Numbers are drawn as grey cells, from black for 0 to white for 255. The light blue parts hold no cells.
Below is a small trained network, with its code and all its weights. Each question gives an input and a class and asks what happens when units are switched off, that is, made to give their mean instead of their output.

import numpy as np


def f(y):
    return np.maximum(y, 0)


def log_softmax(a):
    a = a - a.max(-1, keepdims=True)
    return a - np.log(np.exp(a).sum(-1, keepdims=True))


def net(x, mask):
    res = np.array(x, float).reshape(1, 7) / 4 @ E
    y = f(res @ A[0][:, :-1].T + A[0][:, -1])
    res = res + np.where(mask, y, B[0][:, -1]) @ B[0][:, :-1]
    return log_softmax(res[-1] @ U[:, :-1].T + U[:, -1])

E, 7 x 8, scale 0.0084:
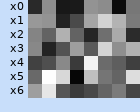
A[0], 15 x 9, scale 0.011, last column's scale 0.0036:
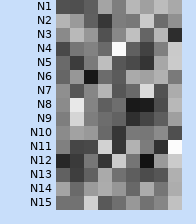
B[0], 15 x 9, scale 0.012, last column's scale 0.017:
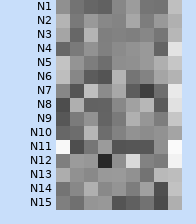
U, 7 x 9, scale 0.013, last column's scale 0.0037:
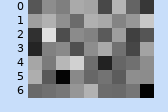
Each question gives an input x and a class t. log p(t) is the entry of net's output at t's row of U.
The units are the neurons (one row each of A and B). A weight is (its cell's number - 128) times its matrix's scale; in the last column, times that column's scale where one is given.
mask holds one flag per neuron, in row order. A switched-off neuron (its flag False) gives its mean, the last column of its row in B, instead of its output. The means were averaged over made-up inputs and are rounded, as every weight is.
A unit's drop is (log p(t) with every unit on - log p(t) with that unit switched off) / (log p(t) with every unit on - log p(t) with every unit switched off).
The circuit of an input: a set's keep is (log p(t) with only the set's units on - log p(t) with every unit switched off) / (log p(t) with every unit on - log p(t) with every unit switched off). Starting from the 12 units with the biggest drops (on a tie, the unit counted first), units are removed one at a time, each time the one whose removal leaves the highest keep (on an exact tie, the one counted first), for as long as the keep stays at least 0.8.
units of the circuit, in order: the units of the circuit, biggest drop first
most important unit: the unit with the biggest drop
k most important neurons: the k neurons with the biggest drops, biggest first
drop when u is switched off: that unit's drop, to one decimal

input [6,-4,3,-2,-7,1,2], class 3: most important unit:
N9
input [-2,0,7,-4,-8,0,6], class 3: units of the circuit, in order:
(N8; N9; N5)
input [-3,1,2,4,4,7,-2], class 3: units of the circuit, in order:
(N11; N5)
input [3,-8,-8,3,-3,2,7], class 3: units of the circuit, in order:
(N11; N8)
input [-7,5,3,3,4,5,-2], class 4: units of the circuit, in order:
(N12; N8)
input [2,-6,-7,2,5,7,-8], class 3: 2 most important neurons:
(N4; N11)
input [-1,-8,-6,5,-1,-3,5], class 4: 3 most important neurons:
(N12; N8; N6)
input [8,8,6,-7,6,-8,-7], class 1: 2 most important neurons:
(N12; N13)
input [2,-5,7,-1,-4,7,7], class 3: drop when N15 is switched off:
0.0
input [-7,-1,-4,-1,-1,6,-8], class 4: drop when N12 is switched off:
0.5
